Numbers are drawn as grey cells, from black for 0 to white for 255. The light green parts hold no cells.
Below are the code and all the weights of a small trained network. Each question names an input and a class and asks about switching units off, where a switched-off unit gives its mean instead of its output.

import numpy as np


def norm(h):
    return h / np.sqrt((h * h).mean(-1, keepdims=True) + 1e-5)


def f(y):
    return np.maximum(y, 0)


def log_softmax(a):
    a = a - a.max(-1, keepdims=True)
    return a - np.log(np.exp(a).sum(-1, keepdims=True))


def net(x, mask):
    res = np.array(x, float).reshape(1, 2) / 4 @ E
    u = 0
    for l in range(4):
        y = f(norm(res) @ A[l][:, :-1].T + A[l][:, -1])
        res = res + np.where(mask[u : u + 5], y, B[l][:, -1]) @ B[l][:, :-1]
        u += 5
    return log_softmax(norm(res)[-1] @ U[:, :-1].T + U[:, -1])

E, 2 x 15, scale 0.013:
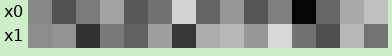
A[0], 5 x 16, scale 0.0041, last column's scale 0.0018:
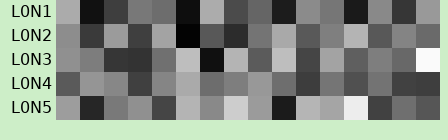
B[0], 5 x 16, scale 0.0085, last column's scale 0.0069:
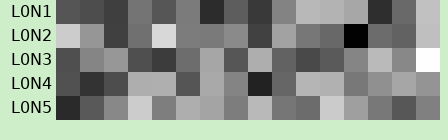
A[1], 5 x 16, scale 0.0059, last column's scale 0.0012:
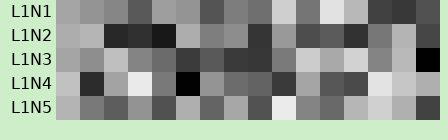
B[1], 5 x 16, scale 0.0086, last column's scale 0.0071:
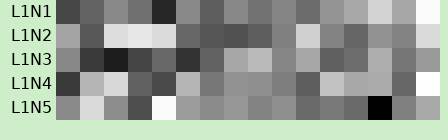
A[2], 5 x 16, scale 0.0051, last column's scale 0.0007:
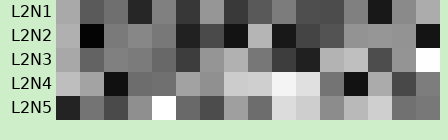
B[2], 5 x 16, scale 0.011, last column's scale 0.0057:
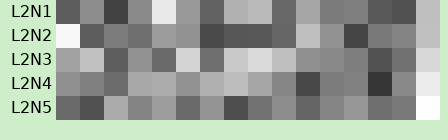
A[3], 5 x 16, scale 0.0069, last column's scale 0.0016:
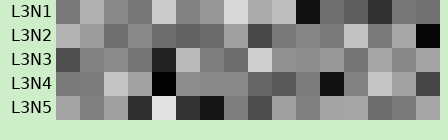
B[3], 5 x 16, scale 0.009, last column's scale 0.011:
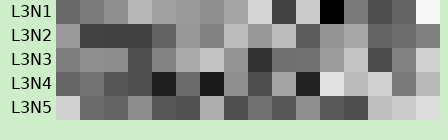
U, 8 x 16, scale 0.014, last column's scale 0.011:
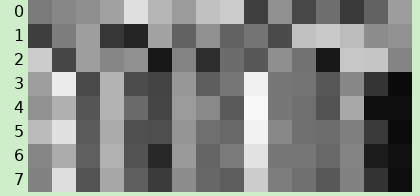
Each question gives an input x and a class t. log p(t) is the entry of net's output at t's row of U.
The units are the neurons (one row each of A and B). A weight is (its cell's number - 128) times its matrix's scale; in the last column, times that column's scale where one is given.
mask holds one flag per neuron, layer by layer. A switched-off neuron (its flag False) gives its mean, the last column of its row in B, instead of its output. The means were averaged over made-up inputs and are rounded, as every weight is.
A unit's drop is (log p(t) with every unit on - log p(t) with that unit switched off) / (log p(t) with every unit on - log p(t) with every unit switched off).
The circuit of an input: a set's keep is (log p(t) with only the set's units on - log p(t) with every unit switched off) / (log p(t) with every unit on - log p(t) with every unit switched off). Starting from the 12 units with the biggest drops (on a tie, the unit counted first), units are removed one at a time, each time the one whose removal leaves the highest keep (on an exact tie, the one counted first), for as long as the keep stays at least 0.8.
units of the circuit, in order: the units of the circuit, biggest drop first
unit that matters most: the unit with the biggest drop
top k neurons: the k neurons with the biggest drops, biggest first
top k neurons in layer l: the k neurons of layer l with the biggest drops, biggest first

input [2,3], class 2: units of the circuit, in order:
L1N2
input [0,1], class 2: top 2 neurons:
L2N2, L1N4
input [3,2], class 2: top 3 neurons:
L0N1, L1N2, L1N1
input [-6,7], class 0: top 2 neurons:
L2N4, L1N4
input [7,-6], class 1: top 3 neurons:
L1N4, L2N4, L1N5
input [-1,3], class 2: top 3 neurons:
L1N4, L1N2, L0N3
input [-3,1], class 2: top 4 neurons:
L1N4, L0N3, L1N1, L2N3
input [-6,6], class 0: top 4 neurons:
L2N4, L0N1, L1N4, L3N4
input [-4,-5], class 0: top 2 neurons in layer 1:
L1N2, L1N4
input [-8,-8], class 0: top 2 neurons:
L2N3, L1N4
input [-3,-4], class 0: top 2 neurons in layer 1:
L1N2, L1N4
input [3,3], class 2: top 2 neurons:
L1N2, L0N3
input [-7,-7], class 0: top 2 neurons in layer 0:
L0N2, L0N1
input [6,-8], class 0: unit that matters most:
L2N1
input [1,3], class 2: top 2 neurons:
L1N2, L2N3
